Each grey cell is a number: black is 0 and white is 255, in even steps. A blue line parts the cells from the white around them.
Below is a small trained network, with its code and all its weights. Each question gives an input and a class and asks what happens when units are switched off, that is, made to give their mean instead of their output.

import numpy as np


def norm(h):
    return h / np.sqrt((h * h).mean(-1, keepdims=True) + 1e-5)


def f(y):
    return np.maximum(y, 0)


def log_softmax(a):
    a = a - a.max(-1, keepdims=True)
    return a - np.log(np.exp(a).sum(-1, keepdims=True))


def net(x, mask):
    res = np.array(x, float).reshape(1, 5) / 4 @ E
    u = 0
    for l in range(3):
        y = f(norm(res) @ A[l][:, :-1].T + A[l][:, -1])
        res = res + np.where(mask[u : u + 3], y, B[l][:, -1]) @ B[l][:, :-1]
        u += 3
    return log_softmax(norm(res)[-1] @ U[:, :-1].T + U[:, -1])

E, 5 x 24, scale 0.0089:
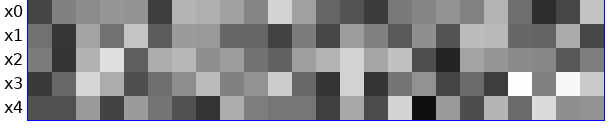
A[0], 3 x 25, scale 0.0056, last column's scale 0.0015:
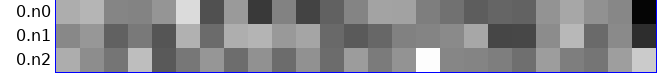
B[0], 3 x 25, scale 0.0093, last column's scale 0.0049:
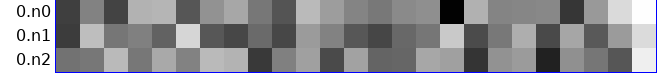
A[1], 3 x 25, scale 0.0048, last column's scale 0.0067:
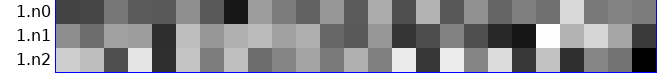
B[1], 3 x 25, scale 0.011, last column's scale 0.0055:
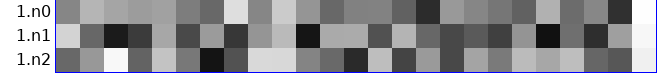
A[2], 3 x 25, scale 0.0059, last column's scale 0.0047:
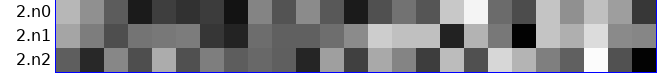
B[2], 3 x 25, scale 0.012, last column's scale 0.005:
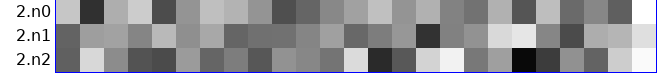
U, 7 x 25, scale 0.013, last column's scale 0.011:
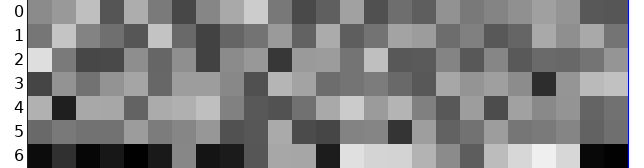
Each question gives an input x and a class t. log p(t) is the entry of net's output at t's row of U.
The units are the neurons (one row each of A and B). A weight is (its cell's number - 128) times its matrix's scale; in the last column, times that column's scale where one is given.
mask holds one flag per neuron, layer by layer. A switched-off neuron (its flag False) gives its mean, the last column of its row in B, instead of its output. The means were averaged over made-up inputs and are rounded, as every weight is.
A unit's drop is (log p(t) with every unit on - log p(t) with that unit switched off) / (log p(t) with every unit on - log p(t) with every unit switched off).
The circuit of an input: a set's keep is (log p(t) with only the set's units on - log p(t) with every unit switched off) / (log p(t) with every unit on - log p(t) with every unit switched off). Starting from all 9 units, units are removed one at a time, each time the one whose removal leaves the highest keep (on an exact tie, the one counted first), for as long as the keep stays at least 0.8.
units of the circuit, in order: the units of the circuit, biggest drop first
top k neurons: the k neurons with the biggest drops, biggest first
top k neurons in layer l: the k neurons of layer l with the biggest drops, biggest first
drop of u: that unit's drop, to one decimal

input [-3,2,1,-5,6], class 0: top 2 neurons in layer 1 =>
(1.n0; 1.n1)
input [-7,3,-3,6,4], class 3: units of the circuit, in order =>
(2.n1)
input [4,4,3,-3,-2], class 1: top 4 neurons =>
(0.n0; 1.n1; 2.n2; 2.n0)
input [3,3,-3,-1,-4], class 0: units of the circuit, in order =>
(1.n2; 0.n0)
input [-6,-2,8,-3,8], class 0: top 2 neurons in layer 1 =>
(1.n0; 1.n1)
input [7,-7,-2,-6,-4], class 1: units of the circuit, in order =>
(1.n1; 0.n0)
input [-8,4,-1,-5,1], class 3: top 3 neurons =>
(2.n1; 0.n0; 1.n1)
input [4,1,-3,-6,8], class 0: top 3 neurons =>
(1.n0; 1.n1; 0.n0)
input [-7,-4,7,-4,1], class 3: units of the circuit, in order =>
(0.n0; 2.n1)
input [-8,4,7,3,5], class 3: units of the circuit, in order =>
(2.n1; 0.n0)
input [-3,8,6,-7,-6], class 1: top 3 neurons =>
(2.n2; 1.n1; 2.n0)
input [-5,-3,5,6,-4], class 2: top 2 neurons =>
(1.n1; 2.n0)
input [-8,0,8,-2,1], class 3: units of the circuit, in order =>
(0.n0; 2.n1)
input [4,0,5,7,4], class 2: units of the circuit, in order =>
(1.n1)
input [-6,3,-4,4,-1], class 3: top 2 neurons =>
(0.n0; 2.n1)
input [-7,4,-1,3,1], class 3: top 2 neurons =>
(0.n0; 2.n1)
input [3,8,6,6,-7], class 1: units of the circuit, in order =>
(2.n2; 2.n0)
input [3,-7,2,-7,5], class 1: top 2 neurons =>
(1.n1; 1.n2)
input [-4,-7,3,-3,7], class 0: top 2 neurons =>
(1.n0; 2.n2)
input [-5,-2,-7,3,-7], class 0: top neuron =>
(1.n2)
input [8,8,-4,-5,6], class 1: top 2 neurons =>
(2.n2; 0.n0)
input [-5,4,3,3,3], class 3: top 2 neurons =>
(0.n0; 2.n1)
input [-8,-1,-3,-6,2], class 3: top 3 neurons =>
(2.n1; 0.n0; 1.n1)
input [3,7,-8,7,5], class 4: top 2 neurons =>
(2.n0; 0.n2)
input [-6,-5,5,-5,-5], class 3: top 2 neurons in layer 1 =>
(1.n1; 1.n0)
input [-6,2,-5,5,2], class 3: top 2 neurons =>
(0.n0; 2.n1)
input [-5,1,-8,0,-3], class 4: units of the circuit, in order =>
(2.n0)
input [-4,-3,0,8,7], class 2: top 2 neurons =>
(1.n1; 1.n2)
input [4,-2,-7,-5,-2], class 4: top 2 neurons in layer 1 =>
(1.n1; 1.n0)
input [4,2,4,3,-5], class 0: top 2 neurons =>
(1.n2; 0.n0)
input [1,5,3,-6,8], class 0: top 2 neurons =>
(1.n0; 1.n1)
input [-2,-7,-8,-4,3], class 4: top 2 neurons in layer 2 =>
(2.n0; 2.n2)
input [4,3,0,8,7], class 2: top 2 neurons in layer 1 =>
(1.n1; 1.n2)
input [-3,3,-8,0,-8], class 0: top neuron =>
(1.n2)
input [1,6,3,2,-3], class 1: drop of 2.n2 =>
0.8
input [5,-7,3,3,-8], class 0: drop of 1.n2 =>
0.9
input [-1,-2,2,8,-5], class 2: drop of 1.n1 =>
1.2
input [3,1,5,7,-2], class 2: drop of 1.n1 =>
0.9
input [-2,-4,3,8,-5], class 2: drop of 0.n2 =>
0.0
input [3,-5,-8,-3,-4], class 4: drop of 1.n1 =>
0.1
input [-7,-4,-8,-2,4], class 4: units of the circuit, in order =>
(2.n0)
